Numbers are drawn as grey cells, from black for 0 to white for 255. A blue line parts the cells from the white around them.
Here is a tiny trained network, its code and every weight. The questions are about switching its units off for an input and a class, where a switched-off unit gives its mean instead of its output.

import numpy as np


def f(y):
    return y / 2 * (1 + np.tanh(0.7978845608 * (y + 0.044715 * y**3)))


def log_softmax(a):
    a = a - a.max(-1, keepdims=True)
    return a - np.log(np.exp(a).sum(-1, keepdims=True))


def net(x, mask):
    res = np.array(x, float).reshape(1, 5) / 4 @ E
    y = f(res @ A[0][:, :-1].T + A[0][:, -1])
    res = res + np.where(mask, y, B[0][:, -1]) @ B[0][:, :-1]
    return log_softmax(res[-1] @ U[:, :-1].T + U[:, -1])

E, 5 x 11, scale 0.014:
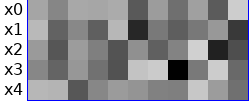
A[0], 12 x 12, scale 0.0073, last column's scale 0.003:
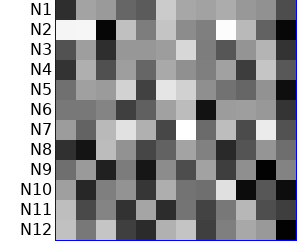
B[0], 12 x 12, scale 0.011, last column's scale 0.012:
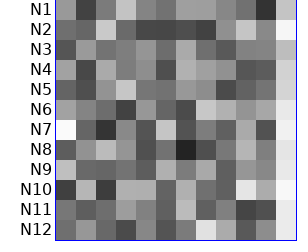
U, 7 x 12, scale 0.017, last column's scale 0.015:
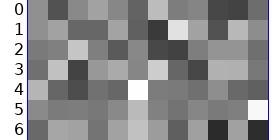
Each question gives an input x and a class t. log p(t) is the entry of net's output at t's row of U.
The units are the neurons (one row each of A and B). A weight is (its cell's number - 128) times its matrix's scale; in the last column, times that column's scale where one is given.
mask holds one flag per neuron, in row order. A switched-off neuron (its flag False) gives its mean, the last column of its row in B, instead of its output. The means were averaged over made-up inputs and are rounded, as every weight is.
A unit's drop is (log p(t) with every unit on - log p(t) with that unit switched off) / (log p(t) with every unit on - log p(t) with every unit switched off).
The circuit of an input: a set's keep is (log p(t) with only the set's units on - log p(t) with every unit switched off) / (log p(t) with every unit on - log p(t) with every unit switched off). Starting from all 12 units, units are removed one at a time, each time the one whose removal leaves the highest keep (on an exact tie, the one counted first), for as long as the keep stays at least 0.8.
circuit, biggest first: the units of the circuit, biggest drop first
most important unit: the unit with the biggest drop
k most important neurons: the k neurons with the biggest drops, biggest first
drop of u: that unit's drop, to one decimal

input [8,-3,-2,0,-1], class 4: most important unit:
N7
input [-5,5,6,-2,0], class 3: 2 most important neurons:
[N10; N7]
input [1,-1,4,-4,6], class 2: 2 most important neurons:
[N2; N12]
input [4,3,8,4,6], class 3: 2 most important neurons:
[N10; N8]
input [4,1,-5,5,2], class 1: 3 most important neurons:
[N6; N10; N12]
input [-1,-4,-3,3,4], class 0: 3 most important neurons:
[N10; N8; N1]
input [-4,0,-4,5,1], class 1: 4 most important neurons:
[N6; N10; N12; N7]
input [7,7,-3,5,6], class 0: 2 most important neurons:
[N11; N9]
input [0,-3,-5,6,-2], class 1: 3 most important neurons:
[N6; N12; N10]
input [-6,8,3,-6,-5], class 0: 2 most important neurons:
[N11; N7]
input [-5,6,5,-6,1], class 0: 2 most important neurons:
[N6; N12]
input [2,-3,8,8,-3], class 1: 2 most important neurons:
[N12; N6]
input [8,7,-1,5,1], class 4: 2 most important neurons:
[N7; N4]
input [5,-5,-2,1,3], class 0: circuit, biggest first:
[N4]
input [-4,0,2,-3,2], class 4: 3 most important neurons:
[N12; N6; N9]
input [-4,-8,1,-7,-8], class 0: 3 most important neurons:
[N4; N1; N2]
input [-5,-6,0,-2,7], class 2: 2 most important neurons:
[N2; N11]
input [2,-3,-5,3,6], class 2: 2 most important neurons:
[N2; N10]
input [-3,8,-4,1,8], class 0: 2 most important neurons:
[N11; N8]
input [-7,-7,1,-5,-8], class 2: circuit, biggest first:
[N8]
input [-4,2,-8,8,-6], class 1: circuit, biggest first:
[N6; N12]
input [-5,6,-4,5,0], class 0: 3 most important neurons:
[N11; N10; N7]
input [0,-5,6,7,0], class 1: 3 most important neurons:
[N12; N6; N11]
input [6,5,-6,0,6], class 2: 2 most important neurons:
[N2; N10]
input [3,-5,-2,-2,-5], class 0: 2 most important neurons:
[N4; N2]
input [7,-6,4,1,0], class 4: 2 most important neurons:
[N7; N11]
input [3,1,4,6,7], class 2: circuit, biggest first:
[N2]
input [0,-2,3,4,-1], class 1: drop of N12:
0.2
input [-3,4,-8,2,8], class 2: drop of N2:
1.2
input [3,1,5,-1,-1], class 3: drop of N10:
0.4
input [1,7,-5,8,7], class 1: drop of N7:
0.0
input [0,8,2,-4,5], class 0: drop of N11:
0.1
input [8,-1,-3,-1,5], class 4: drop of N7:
1.1
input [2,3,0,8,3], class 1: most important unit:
N6
